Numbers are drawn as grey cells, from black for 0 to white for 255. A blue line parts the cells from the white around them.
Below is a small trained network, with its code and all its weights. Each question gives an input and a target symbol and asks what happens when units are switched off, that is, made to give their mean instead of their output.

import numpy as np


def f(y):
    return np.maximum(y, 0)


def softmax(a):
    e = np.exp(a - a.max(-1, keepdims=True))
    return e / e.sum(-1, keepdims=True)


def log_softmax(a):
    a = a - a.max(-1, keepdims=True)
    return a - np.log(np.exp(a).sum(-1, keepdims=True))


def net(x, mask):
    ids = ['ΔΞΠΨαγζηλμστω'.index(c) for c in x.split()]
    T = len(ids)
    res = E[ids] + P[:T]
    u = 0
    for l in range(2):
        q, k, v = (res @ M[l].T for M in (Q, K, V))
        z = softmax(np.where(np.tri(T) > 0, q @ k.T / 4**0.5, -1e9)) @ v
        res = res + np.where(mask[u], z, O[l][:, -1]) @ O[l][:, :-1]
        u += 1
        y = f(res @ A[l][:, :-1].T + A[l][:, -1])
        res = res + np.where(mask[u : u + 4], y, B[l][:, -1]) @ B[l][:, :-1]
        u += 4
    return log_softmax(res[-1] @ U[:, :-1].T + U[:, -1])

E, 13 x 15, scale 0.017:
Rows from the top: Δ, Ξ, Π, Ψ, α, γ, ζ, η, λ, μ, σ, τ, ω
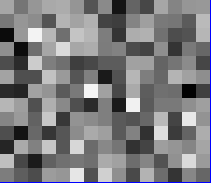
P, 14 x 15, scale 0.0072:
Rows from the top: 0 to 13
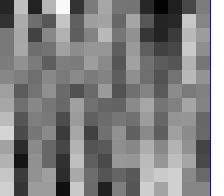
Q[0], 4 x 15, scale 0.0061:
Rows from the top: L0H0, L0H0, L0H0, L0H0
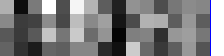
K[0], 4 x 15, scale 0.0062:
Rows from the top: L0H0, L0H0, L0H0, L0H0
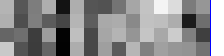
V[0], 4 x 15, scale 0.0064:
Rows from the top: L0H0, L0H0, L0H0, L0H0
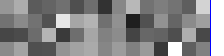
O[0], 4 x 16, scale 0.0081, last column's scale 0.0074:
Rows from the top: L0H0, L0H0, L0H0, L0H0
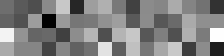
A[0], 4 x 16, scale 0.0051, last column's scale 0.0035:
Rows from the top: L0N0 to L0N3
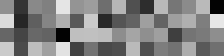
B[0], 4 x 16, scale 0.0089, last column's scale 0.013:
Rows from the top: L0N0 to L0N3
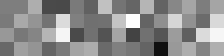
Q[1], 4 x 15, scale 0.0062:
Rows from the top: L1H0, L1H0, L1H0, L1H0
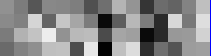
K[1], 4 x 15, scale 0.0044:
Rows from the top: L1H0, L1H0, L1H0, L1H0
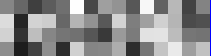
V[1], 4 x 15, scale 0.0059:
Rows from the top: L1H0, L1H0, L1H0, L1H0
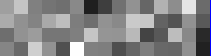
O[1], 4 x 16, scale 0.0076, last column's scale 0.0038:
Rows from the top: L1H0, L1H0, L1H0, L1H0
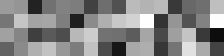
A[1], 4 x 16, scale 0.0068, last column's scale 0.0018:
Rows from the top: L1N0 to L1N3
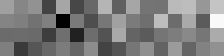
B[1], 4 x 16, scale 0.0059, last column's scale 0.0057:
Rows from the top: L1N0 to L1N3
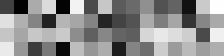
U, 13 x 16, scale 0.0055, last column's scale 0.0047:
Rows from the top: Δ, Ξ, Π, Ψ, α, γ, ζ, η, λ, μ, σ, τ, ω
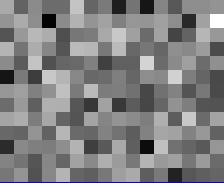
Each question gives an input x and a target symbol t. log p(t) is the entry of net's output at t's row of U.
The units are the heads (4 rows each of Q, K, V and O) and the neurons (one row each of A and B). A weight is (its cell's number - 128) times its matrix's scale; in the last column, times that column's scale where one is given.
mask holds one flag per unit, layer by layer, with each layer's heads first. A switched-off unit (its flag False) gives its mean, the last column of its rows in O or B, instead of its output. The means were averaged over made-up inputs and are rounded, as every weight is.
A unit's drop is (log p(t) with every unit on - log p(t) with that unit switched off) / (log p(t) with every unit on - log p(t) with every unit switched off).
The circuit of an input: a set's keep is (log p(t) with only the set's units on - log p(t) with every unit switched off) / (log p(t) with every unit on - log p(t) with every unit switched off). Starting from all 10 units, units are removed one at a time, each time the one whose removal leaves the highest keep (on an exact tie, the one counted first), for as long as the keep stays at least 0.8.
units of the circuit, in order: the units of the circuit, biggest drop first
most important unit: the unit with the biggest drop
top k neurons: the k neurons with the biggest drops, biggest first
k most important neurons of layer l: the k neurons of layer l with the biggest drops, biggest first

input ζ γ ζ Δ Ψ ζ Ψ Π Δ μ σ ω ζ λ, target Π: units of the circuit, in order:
[L1H0, L0N2, L0H0, L0N3]
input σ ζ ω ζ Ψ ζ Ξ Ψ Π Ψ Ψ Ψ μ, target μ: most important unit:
L0N2
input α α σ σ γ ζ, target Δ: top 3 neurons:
[L0N3, L0N1, L1N3]
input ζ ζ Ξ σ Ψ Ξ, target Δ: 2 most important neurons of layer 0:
[L0N3, L0N1]
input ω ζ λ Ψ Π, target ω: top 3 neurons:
[L0N3, L1N0, L0N0]
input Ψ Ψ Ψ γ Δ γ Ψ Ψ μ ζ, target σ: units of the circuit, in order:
[L1H0, L0N3, L0N2]
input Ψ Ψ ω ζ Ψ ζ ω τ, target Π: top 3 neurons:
[L1N0, L0N1, L0N3]
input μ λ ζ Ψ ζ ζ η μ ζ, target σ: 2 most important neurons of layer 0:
[L0N2, L0N3]
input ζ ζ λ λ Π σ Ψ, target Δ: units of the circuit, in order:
[L1H0, L0N3, L0N2]
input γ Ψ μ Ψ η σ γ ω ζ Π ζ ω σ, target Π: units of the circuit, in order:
[L1H0, L0H0, L0N2, L0N3]
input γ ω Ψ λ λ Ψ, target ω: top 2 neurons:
[L0N3, L0N1]
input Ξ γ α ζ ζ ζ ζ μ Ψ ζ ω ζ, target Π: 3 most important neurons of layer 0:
[L0N2, L0N3, L0N1]
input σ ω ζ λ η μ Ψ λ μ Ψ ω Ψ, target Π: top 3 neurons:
[L0N3, L0N1, L0N2]
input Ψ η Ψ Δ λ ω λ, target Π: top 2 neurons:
[L0N1, L0N2]
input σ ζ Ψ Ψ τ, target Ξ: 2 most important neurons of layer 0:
[L0N3, L0N1]
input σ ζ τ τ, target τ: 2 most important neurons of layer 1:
[L1N0, L1N2]
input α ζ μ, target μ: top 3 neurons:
[L1N2, L0N2, L0N0]
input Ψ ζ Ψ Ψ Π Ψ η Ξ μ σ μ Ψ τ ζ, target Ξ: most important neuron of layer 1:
[L1N3]
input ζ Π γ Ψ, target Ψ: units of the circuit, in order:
[L1H0, L0N3]
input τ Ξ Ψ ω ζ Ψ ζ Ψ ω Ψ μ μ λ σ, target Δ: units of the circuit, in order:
[L1H0]
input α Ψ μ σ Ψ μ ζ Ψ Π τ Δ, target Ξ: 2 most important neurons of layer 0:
[L0N3, L0N0]
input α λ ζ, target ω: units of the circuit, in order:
[L1H0, L0H0]
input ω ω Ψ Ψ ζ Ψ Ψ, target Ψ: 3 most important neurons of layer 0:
[L0N3, L0N0, L0N1]
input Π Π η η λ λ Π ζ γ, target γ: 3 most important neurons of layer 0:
[L0N1, L0N3, L0N0]
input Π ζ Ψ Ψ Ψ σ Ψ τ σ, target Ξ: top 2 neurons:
[L1N1, L0N3]
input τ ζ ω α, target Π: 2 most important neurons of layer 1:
[L1N0, L1N1]
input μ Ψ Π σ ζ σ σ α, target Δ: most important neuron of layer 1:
[L1N3]
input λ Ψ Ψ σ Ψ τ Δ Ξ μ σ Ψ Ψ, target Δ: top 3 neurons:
[L0N3, L0N1, L1N0]
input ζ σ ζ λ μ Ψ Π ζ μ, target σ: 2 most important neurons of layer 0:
[L0N2, L0N3]
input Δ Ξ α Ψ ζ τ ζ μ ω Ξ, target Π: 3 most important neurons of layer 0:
[L0N1, L0N3, L0N2]
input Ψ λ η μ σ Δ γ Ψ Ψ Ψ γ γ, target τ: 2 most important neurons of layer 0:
[L0N1, L0N2]
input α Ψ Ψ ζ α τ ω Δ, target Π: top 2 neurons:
[L0N3, L1N0]
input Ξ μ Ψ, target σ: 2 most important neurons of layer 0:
[L0N3, L0N1]
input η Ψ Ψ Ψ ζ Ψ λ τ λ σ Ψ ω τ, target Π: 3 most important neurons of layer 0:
[L0N1, L0N3, L0N2]
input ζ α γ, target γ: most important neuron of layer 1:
[L1N2]
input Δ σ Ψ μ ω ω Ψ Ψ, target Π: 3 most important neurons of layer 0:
[L0N3, L0N1, L0N2]
